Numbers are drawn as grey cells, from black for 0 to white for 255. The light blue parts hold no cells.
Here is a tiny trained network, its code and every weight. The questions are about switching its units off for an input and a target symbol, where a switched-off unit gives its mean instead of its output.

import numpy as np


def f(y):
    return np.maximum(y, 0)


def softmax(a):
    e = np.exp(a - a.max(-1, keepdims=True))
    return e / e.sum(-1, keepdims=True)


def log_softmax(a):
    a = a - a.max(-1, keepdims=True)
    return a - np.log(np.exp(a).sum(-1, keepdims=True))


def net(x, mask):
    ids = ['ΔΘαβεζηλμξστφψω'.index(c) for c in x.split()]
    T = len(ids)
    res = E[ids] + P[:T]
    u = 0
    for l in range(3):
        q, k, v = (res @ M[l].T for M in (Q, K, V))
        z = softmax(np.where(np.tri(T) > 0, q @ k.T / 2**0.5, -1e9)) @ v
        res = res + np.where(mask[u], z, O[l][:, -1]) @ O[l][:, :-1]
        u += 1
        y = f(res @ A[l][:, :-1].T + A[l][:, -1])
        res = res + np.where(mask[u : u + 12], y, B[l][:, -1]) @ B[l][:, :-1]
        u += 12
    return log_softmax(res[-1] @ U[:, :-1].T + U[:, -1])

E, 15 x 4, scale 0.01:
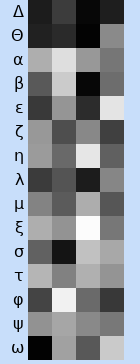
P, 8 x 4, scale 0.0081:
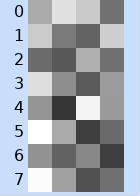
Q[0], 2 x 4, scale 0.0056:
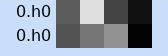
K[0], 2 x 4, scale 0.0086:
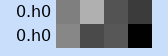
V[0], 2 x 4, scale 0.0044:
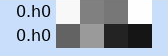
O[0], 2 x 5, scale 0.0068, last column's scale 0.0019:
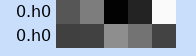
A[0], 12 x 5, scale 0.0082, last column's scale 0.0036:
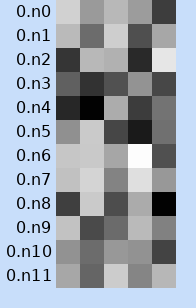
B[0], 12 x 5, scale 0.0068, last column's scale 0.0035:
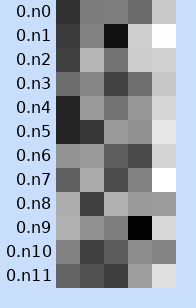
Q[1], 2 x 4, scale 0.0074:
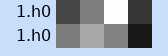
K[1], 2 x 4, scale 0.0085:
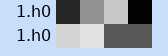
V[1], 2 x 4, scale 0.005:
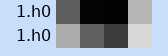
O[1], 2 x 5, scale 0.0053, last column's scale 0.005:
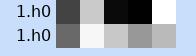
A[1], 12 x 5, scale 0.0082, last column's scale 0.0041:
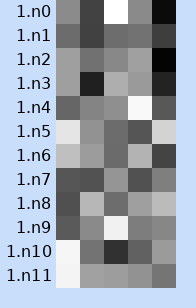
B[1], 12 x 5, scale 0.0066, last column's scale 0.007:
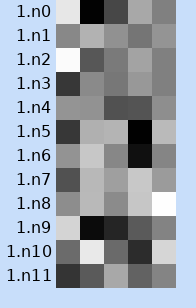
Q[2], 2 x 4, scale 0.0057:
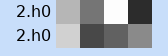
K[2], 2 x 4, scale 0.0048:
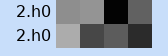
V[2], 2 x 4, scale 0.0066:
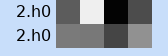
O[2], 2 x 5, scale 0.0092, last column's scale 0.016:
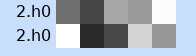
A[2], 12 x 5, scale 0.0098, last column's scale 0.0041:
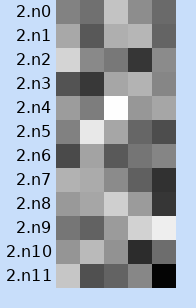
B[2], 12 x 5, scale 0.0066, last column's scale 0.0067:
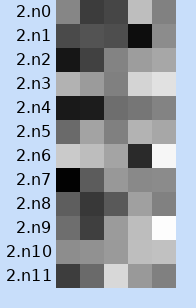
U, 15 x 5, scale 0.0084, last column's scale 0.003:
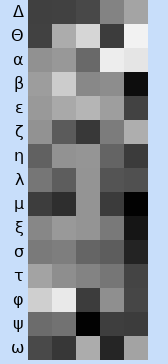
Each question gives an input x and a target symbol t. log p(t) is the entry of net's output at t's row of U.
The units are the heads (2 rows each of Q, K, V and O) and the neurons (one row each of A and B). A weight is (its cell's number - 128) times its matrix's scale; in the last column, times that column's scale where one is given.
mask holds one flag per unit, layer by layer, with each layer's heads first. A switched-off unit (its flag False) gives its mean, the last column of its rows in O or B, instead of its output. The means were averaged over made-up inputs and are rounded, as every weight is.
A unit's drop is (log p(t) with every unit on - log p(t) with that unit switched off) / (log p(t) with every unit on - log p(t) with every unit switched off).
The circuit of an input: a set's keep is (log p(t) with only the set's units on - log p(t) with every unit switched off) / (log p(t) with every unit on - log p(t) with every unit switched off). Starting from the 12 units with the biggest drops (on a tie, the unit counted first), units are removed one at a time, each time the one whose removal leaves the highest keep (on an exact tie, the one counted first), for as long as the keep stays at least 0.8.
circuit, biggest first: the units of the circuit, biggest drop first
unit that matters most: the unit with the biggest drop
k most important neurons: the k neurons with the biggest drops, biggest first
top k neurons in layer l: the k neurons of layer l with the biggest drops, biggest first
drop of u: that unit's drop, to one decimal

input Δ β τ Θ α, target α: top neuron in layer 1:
1.n5
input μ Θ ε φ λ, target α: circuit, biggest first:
2.n3, 1.n5, 1.n10
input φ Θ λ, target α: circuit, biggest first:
0.h0, 2.n3, 1.n5, 1.n10
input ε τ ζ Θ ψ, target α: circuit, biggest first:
2.n3, 1.n5, 1.n10
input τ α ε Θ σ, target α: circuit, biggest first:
2.n3, 1.n10
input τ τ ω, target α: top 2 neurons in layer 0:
0.n2, 0.n9
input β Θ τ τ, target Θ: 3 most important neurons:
1.n5, 1.n10, 0.n9
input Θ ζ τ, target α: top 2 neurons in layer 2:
2.n3, 2.n6
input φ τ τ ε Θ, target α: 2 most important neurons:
2.n3, 1.n5
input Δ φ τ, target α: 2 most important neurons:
0.n1, 2.n3
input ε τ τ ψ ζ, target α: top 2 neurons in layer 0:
0.n1, 0.n4
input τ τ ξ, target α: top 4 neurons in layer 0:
0.n1, 0.n2, 0.n11, 0.n9
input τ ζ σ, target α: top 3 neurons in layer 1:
1.n5, 1.n10, 1.n7
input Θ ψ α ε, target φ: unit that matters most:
1.n10
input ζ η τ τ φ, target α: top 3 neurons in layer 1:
1.n5, 1.n10, 1.n8
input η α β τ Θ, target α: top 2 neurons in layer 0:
0.n4, 0.n1
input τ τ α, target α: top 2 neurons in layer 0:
0.n2, 0.n9
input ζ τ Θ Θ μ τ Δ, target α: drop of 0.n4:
0.2
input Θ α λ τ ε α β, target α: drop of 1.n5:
0.3
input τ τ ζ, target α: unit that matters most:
2.n3
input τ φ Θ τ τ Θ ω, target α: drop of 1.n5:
0.2
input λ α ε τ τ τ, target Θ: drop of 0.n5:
-0.3
